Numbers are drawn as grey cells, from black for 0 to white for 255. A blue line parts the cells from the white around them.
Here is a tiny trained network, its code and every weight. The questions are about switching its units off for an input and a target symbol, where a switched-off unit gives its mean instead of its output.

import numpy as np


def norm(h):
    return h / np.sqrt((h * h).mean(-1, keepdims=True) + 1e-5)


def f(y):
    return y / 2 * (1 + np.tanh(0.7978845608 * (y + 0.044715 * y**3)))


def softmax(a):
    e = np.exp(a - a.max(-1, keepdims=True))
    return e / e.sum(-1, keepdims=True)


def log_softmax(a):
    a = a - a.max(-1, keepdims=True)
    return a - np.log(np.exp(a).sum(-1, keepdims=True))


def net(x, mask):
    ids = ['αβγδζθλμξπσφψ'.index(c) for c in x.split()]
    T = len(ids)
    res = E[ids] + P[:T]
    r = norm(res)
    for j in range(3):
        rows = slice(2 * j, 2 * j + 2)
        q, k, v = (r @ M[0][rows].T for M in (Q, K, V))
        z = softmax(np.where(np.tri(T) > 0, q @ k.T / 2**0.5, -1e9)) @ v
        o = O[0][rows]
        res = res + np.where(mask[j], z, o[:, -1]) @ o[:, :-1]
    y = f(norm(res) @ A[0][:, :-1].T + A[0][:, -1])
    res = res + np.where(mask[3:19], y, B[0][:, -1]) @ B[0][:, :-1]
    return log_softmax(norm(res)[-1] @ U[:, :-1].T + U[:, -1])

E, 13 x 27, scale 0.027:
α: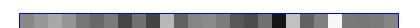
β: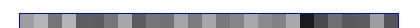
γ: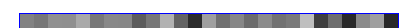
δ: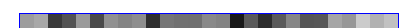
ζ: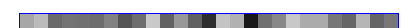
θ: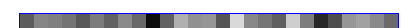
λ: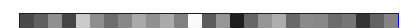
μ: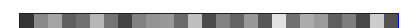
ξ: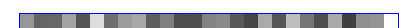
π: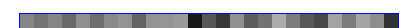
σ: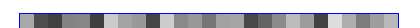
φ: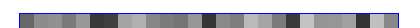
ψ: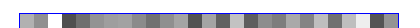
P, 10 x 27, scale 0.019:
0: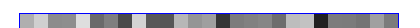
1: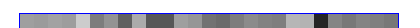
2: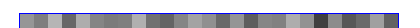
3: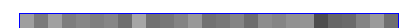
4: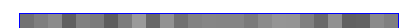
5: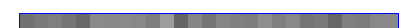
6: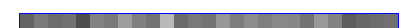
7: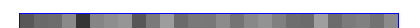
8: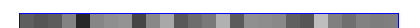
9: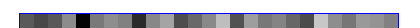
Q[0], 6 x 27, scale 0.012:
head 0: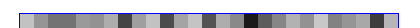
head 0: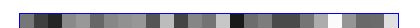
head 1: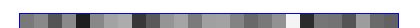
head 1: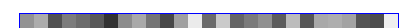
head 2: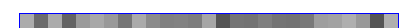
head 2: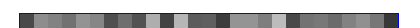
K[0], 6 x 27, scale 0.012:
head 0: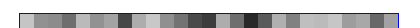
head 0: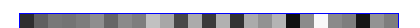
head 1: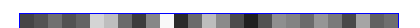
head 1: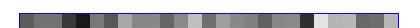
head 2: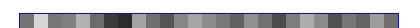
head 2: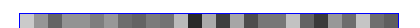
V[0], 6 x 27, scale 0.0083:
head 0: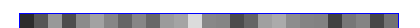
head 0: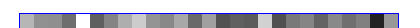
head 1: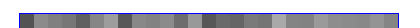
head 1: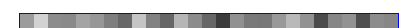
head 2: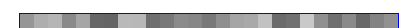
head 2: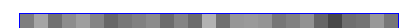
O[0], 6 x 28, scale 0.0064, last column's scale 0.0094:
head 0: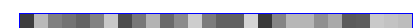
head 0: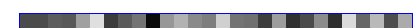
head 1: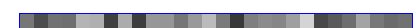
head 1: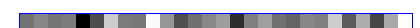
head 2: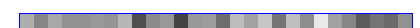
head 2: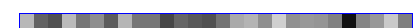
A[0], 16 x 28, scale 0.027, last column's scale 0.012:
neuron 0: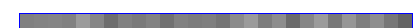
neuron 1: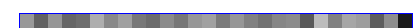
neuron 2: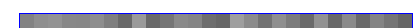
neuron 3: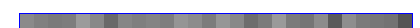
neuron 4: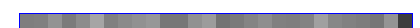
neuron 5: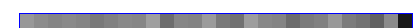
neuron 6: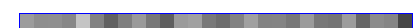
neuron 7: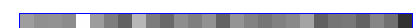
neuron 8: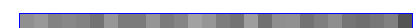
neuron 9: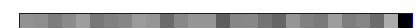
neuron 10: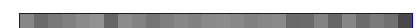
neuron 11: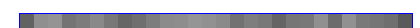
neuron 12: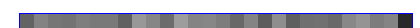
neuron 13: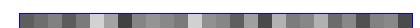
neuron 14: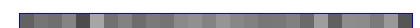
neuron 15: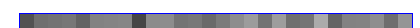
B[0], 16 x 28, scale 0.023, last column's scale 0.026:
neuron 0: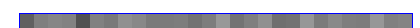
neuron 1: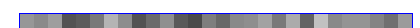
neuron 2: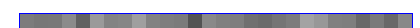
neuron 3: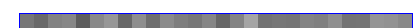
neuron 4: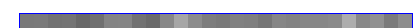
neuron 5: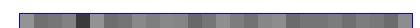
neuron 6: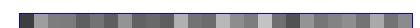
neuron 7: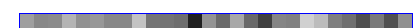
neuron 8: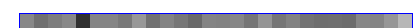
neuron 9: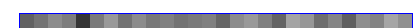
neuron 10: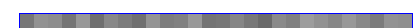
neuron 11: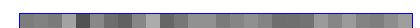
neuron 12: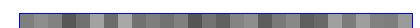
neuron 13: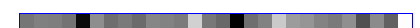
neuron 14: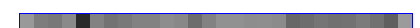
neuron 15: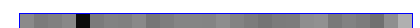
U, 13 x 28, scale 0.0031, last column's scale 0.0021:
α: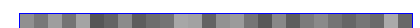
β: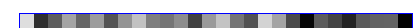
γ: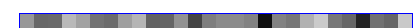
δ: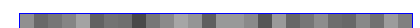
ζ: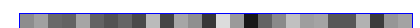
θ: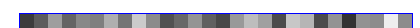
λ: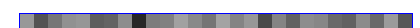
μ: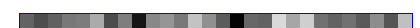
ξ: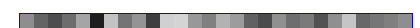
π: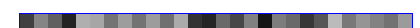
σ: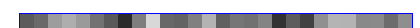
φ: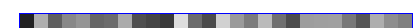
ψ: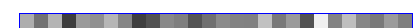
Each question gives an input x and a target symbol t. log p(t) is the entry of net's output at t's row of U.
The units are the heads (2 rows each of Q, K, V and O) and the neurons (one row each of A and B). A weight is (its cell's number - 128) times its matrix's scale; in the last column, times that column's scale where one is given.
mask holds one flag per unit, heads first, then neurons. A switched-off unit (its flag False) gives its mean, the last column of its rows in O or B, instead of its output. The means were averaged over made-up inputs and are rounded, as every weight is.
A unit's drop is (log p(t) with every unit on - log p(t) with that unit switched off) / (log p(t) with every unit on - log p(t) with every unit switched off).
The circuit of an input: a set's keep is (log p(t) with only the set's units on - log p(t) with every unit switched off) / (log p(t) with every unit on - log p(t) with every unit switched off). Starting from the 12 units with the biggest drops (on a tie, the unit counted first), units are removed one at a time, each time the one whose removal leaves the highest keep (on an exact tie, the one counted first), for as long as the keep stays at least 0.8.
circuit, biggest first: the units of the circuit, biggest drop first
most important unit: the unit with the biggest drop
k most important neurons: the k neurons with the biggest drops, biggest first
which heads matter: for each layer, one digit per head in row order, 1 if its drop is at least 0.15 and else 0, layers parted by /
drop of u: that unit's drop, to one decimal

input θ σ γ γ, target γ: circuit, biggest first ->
neuron 7; neuron 13
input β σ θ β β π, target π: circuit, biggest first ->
head 2; neuron 13; neuron 12
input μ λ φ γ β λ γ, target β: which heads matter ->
100
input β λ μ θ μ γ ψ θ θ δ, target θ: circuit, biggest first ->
head 0; neuron 13; neuron 9
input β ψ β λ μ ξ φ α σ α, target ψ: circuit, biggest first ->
neuron 1; neuron 13; head 2
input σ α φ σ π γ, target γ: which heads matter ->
010
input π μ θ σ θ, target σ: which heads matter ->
001
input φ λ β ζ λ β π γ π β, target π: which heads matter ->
111
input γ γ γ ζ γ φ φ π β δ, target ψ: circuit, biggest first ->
head 2; neuron 1; neuron 13
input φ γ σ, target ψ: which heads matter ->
101
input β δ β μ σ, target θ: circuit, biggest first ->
head 0; neuron 13
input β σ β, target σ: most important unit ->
head 0
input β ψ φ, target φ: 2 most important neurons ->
neuron 13; neuron 6
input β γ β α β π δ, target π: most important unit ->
head 2
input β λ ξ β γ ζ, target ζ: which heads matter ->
100
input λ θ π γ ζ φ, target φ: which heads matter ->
000
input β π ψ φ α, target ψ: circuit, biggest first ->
head 2; neuron 13; neuron 1
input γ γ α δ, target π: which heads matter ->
000
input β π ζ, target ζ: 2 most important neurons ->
neuron 13; neuron 8
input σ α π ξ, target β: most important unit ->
head 0
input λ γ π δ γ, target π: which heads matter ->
111
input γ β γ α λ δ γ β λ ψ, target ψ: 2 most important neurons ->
neuron 1; neuron 13
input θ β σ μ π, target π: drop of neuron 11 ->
0.0
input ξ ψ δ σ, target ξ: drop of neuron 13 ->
0.9
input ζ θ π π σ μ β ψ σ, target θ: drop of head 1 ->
0.1
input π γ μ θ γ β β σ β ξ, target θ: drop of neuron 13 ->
0.3
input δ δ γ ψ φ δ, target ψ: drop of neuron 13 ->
0.1
